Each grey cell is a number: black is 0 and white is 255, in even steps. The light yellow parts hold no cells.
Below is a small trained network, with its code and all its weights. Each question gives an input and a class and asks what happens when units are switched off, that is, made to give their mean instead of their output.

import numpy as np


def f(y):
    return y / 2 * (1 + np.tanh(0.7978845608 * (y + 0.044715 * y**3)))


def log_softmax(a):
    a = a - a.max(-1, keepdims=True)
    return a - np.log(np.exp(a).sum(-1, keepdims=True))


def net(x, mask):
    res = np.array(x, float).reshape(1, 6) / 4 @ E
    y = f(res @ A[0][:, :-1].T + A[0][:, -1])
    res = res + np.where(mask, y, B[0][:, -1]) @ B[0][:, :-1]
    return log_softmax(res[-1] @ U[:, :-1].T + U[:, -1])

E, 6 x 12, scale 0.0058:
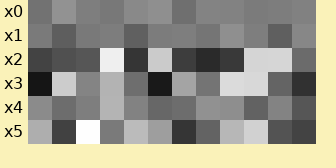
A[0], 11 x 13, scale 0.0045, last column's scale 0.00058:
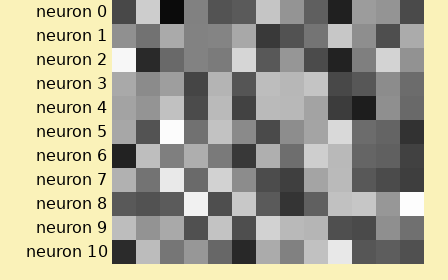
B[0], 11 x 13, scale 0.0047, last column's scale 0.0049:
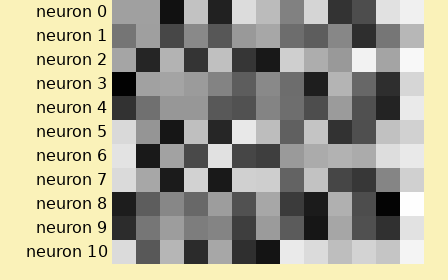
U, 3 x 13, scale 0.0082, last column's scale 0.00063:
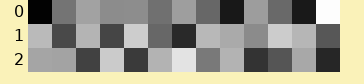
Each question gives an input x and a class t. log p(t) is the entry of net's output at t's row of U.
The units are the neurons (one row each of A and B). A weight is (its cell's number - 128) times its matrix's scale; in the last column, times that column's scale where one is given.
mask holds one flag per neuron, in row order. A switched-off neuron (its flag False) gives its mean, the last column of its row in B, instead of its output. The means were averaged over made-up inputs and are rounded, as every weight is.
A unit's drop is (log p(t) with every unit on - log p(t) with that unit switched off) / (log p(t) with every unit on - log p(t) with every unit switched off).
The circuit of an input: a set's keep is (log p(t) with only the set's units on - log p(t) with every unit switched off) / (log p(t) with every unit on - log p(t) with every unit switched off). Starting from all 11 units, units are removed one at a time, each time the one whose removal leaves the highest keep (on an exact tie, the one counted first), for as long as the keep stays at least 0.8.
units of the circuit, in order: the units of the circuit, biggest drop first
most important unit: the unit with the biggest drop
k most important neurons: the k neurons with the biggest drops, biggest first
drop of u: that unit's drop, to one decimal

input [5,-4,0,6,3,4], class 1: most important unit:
neuron 10
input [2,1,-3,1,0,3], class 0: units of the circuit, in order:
neuron 0; neuron 2
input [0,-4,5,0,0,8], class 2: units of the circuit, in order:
neuron 5; neuron 7
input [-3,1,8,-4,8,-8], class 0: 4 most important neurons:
neuron 8; neuron 5; neuron 7; neuron 2
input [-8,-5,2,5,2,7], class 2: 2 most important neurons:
neuron 7; neuron 5
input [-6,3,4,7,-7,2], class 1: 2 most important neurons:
neuron 10; neuron 6
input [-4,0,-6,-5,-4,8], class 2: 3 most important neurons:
neuron 5; neuron 7; neuron 8
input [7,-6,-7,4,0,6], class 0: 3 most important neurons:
neuron 9; neuron 3; neuron 4
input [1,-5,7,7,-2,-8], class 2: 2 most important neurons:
neuron 0; neuron 2
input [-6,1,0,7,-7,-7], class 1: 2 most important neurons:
neuron 10; neuron 6
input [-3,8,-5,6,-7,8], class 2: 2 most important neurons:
neuron 7; neuron 5
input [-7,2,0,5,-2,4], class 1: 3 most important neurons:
neuron 10; neuron 0; neuron 6
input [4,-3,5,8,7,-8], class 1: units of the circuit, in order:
neuron 10; neuron 6
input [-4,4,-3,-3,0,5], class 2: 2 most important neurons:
neuron 5; neuron 7
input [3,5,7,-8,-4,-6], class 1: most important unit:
neuron 2
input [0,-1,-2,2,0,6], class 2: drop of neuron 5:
0.1
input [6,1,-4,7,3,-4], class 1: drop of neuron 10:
0.3
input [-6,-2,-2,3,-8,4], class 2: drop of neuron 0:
-0.2
